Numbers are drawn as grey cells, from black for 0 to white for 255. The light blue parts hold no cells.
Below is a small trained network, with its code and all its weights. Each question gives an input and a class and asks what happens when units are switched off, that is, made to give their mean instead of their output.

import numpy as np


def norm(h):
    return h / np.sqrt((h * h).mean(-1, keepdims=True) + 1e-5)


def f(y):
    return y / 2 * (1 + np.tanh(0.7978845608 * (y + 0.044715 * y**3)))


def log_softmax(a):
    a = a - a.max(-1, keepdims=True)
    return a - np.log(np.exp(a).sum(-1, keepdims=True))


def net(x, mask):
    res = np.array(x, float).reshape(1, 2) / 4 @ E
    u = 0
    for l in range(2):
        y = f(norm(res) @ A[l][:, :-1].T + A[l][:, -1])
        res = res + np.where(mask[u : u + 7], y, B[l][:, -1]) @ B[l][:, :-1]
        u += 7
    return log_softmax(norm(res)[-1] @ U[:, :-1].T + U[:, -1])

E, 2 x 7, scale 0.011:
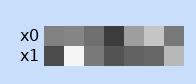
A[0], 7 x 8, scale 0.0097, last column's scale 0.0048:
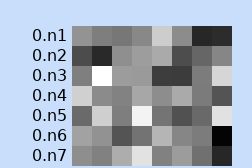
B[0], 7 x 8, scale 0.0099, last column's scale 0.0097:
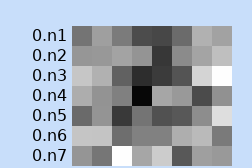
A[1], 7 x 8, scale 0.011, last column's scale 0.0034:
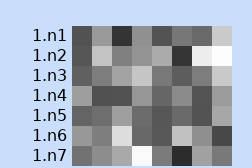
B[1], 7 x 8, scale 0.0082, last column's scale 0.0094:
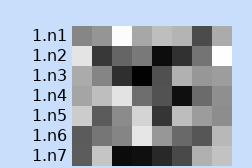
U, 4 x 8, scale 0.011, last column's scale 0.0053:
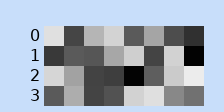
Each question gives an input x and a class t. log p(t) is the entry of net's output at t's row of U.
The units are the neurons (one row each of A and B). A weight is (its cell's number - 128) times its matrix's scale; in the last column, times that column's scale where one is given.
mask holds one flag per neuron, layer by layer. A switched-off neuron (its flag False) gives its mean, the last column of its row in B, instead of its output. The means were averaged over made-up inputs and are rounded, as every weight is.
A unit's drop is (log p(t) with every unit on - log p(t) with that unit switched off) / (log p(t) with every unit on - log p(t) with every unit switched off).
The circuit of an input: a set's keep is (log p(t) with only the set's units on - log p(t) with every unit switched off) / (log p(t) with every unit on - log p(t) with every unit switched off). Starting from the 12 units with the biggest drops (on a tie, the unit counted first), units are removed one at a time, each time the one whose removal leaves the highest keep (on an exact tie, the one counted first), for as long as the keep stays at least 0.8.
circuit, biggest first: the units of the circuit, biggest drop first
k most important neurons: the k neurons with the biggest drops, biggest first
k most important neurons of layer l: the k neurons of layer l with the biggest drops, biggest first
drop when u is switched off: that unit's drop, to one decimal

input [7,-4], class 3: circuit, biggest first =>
[1.n2; 0.n3]
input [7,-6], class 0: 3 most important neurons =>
[0.n3; 1.n7; 0.n5]
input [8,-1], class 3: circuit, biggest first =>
[1.n2; 0.n3]
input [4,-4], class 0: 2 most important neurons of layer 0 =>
[0.n3; 0.n5]
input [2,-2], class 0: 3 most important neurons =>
[0.n3; 1.n7; 1.n6]
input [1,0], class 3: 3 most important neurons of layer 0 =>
[0.n3; 0.n7; 0.n5]
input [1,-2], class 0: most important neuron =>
[0.n3]
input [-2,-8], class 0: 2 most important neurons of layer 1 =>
[1.n6; 1.n2]
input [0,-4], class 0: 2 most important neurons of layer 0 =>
[0.n4; 0.n3]
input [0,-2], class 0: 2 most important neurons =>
[0.n4; 0.n3]
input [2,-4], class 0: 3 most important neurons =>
[0.n3; 0.n5; 1.n6]
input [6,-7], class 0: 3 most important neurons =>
[0.n3; 0.n5; 1.n7]
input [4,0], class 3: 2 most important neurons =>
[0.n3; 1.n2]
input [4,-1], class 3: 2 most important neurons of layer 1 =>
[1.n2; 1.n7]
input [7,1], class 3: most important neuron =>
[0.n3]
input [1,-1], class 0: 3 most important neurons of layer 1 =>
[1.n7; 1.n6; 1.n3]
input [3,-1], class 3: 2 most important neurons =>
[1.n2; 0.n3]
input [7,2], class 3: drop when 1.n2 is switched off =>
0.2
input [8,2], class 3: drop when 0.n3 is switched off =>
0.6
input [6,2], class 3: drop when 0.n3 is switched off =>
0.9
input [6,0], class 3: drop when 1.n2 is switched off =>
0.5
